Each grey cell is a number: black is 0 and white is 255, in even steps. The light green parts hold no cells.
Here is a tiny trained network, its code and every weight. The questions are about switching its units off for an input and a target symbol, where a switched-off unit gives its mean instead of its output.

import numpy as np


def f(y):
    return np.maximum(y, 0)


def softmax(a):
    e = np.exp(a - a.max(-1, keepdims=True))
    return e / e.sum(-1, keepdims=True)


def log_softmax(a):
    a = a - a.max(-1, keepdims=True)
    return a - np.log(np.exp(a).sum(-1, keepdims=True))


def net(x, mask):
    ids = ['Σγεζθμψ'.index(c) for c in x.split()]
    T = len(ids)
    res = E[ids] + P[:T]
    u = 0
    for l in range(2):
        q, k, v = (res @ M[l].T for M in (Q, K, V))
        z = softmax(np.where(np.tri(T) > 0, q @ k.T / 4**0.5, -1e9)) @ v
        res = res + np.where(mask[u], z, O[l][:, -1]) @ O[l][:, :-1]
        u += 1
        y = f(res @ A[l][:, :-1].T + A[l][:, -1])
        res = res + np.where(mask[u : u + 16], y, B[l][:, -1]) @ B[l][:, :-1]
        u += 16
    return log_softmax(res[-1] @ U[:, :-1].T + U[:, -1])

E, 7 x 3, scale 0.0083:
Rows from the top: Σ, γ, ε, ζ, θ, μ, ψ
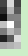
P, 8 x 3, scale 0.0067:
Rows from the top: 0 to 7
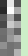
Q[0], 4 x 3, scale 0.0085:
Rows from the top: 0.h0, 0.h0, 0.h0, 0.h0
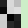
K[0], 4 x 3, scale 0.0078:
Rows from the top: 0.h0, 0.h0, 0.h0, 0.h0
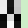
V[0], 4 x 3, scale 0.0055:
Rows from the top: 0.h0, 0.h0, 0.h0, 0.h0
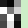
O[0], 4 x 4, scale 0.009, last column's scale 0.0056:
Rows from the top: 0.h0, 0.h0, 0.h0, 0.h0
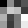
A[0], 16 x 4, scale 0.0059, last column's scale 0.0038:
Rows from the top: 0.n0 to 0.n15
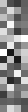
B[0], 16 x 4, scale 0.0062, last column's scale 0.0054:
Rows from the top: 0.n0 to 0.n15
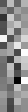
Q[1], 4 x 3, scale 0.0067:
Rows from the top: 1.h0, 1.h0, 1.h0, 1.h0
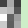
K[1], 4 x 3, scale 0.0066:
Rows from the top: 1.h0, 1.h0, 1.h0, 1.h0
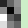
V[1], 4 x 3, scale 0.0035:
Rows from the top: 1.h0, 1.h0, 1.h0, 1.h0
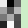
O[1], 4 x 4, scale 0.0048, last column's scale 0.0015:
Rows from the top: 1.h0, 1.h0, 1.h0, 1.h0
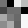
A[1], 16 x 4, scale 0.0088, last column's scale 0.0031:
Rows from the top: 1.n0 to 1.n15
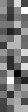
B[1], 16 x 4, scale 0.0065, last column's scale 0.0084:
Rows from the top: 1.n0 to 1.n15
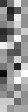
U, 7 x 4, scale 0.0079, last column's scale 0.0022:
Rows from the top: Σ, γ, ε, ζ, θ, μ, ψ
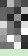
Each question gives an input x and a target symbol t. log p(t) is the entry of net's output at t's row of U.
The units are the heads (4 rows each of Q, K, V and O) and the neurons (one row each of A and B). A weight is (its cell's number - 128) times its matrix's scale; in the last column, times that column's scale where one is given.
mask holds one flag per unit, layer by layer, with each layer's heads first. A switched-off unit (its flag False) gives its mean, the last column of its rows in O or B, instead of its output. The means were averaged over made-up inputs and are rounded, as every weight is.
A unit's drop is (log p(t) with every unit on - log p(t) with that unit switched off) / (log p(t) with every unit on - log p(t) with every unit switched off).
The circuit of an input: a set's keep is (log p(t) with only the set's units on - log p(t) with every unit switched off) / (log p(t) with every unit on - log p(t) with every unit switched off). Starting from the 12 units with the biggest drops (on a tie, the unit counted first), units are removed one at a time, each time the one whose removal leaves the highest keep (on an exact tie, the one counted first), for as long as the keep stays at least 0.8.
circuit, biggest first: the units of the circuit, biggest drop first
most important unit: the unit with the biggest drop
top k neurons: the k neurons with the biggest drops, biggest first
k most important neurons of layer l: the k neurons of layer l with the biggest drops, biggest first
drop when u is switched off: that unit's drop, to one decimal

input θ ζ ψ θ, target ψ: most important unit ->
0.h0
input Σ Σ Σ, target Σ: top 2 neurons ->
(1.n10; 0.n0)
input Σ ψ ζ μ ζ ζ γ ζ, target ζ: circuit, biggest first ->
(0.n5; 1.n10; 1.n11)
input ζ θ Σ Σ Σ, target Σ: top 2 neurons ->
(1.n10; 0.n11)
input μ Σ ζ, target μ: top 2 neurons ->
(1.n11; 1.n4)
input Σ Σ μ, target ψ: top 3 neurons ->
(0.n8; 0.n11; 0.n7)
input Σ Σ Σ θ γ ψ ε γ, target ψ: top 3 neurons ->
(0.n11; 0.n7; 0.n9)
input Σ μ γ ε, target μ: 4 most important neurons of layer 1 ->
(1.n6; 1.n14; 1.n15; 1.n1)
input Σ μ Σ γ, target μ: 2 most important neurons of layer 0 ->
(0.n6; 0.n3)
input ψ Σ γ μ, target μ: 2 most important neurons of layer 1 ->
(1.n6; 1.n14)
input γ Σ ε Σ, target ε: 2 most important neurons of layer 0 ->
(0.n8; 0.n7)
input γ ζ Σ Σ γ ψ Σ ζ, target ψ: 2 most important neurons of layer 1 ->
(1.n0; 1.n5)
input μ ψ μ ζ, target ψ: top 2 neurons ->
(0.n5; 0.n11)
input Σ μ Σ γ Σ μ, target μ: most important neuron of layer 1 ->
(1.n6)
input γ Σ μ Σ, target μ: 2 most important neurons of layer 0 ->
(0.n6; 0.n3)
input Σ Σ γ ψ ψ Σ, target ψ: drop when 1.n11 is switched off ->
0.0
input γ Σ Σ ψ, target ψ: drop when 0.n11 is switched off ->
0.2
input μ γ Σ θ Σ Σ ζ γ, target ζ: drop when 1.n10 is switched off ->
0.4
